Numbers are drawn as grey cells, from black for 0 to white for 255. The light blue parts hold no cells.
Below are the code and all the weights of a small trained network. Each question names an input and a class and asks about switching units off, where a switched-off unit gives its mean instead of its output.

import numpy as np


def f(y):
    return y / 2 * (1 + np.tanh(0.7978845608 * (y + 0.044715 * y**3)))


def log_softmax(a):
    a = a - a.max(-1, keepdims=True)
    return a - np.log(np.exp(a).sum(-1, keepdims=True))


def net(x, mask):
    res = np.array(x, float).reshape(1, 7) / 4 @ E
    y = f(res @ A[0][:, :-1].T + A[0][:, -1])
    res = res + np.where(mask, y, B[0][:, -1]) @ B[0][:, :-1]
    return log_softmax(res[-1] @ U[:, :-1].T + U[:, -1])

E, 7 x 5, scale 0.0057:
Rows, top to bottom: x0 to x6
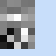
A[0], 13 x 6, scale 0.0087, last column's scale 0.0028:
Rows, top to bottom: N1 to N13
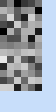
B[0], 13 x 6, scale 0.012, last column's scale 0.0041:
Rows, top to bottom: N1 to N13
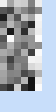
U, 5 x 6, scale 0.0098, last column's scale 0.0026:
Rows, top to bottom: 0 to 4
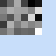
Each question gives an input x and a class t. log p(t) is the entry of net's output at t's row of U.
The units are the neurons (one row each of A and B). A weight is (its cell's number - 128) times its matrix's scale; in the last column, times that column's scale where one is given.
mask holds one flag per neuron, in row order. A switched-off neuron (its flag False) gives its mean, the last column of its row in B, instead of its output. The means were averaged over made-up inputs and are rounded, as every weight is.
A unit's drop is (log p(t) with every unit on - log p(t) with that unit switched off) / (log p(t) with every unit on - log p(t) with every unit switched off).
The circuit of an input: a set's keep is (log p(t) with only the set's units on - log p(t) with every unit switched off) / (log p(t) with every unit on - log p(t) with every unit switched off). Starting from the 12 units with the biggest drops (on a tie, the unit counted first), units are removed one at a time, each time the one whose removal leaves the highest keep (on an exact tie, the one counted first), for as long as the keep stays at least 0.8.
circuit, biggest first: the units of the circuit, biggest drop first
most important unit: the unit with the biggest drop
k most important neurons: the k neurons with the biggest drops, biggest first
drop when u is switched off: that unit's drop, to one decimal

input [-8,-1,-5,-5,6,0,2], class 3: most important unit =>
N6
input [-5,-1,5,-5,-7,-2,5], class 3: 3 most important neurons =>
(N3 N13 N5)
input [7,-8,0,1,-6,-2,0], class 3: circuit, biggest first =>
(N3 N5)
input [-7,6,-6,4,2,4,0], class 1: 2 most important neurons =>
(N1 N6)
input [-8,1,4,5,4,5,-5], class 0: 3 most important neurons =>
(N13 N9 N1)
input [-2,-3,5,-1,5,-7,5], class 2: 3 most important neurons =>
(N9 N13 N8)
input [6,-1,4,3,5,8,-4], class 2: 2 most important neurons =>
(N5 N10)
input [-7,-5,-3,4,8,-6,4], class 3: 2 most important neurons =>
(N6 N5)
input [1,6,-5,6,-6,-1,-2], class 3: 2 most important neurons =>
(N3 N5)
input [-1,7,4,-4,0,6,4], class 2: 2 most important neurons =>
(N10 N5)
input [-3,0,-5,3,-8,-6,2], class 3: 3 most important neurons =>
(N3 N5 N10)
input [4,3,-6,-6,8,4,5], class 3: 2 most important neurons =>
(N6 N13)
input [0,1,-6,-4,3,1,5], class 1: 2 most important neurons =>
(N1 N13)
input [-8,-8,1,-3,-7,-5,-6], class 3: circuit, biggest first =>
(N3)
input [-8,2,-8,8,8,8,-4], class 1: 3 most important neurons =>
(N6 N1 N9)
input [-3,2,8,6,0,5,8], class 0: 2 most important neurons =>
(N4 N12)
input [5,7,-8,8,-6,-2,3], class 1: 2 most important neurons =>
(N1 N13)
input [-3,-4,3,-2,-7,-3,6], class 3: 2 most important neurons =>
(N3 N13)
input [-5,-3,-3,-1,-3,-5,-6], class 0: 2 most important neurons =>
(N13 N10)
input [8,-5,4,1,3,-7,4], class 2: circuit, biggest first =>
(N9)
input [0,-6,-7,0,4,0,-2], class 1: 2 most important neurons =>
(N1 N3)
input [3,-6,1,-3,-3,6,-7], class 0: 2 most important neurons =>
(N13 N9)
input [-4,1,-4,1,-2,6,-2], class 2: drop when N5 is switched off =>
0.6
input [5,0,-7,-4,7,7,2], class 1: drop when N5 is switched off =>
0.1
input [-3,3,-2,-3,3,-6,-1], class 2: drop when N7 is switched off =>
0.0
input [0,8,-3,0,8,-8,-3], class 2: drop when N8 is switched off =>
0.3
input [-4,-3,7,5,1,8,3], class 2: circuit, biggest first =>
(N5)
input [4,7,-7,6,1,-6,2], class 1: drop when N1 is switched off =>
0.5
